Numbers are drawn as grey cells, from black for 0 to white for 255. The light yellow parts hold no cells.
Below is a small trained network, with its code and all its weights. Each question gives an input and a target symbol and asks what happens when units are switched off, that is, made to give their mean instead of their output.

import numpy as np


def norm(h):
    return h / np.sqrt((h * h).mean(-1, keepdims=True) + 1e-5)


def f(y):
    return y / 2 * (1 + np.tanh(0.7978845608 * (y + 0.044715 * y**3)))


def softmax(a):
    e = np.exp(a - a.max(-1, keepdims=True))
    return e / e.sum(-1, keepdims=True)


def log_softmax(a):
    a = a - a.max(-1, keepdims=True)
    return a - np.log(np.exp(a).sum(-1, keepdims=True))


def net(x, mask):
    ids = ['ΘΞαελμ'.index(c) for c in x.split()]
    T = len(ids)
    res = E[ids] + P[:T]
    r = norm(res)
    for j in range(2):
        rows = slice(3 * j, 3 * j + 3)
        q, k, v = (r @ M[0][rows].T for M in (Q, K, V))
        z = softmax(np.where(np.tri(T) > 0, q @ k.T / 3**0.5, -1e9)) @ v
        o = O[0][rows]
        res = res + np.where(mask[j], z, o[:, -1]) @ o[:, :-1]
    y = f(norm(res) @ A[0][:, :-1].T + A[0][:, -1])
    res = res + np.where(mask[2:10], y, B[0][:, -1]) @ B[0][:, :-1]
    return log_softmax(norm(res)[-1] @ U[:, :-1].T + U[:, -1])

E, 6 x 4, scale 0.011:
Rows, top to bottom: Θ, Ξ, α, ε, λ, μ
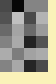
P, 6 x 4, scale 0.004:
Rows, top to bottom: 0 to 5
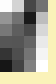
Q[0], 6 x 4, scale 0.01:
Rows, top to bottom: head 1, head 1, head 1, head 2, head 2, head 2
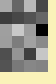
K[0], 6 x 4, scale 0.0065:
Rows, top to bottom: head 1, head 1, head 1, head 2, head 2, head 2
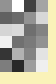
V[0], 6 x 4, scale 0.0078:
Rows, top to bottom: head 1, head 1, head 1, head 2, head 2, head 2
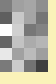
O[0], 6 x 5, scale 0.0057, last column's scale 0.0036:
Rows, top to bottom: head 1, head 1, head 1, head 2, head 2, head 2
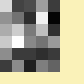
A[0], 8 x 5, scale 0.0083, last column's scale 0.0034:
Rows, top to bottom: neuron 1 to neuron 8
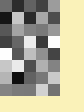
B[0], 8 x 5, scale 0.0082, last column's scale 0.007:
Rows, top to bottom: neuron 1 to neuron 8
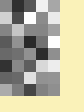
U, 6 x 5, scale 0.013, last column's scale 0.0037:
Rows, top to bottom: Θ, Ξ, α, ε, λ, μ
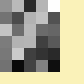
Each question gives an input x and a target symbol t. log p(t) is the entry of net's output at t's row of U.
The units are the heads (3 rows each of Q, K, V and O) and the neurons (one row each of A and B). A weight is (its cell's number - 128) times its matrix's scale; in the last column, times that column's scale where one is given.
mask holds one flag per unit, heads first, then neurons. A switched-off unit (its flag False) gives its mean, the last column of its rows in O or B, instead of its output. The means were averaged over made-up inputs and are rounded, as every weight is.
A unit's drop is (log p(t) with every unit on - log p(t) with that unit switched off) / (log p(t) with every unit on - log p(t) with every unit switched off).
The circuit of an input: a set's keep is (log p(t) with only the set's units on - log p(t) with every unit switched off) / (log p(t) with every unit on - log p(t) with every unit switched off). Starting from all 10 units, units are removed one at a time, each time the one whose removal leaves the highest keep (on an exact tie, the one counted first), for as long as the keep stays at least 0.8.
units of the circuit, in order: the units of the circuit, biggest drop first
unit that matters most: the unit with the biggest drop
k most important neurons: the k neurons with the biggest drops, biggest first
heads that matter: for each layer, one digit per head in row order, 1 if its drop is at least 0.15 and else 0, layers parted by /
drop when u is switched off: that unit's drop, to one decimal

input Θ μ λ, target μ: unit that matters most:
head 2
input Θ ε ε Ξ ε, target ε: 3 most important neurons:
(neuron 2; neuron 6; neuron 8)
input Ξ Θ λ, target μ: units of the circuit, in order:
(head 1; neuron 4)
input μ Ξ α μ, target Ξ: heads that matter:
00
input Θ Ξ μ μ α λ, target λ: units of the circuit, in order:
(neuron 2; neuron 4; neuron 6; head 1)
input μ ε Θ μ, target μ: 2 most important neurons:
(neuron 1; neuron 6)
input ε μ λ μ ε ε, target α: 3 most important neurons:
(neuron 2; neuron 4; neuron 1)
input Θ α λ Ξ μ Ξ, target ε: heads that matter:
10
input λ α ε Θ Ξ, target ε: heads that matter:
11
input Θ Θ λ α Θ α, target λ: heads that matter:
11
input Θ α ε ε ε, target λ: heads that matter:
10
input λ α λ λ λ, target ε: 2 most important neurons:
(neuron 5; neuron 1)
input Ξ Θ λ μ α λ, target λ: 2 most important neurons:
(neuron 4; neuron 2)
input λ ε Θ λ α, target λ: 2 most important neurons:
(neuron 6; neuron 4)
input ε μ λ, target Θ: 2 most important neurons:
(neuron 2; neuron 8)
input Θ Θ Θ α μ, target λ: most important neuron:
(neuron 6)
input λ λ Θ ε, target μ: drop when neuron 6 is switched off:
0.2
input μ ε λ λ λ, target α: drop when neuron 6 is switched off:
0.2
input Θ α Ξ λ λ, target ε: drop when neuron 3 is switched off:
0.0
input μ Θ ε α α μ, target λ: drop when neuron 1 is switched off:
0.0
